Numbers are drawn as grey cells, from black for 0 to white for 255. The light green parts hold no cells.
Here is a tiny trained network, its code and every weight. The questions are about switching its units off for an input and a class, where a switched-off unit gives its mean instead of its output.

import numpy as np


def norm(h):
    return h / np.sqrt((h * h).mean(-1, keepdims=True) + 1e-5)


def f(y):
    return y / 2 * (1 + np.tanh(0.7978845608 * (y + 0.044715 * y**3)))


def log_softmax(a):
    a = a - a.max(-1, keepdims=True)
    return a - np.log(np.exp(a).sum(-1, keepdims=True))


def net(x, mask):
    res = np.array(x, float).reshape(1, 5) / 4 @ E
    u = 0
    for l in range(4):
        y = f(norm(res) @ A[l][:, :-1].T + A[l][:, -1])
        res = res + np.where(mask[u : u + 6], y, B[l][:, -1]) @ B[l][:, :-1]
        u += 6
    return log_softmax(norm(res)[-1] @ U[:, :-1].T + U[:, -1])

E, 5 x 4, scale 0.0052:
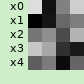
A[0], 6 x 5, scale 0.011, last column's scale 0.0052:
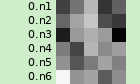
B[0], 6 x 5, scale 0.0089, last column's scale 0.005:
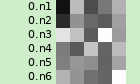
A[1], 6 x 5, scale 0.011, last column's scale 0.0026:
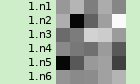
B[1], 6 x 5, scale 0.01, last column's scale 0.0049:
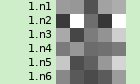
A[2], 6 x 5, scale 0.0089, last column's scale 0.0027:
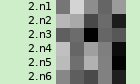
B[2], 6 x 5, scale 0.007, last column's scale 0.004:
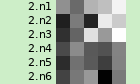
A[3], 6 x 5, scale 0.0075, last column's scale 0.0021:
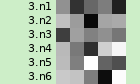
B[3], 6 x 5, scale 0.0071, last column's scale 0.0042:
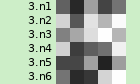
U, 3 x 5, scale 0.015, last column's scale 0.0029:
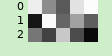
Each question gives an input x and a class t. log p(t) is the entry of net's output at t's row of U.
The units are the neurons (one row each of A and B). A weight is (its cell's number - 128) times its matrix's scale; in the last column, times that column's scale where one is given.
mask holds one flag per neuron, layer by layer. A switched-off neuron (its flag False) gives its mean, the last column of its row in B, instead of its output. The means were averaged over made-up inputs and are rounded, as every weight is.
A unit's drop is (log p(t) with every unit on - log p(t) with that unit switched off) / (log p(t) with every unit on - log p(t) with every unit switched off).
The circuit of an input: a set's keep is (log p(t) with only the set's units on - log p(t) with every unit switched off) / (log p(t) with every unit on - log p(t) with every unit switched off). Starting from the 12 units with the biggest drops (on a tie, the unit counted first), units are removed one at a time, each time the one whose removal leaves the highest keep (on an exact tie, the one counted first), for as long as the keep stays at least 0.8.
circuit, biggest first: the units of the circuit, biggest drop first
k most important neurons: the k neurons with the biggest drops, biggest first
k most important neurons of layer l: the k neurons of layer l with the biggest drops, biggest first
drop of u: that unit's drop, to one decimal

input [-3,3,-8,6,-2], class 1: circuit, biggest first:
(0.n1)
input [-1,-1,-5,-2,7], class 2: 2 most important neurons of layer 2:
(2.n2, 2.n6)
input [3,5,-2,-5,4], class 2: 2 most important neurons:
(1.n5, 0.n4)
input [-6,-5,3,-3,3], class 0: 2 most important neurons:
(1.n2, 0.n1)
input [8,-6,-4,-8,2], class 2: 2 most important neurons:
(0.n4, 3.n5)
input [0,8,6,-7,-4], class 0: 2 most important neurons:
(0.n3, 2.n3)
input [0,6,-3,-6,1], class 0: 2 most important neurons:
(0.n3, 1.n5)
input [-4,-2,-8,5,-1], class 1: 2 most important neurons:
(0.n2, 0.n1)
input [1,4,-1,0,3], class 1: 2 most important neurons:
(1.n2, 0.n2)
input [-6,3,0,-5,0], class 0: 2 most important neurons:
(0.n3, 1.n2)
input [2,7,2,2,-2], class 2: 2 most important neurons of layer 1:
(1.n5, 1.n1)
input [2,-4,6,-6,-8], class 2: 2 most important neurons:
(3.n5, 0.n4)
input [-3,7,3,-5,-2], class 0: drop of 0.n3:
0.4
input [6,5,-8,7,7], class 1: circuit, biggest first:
(1.n2)
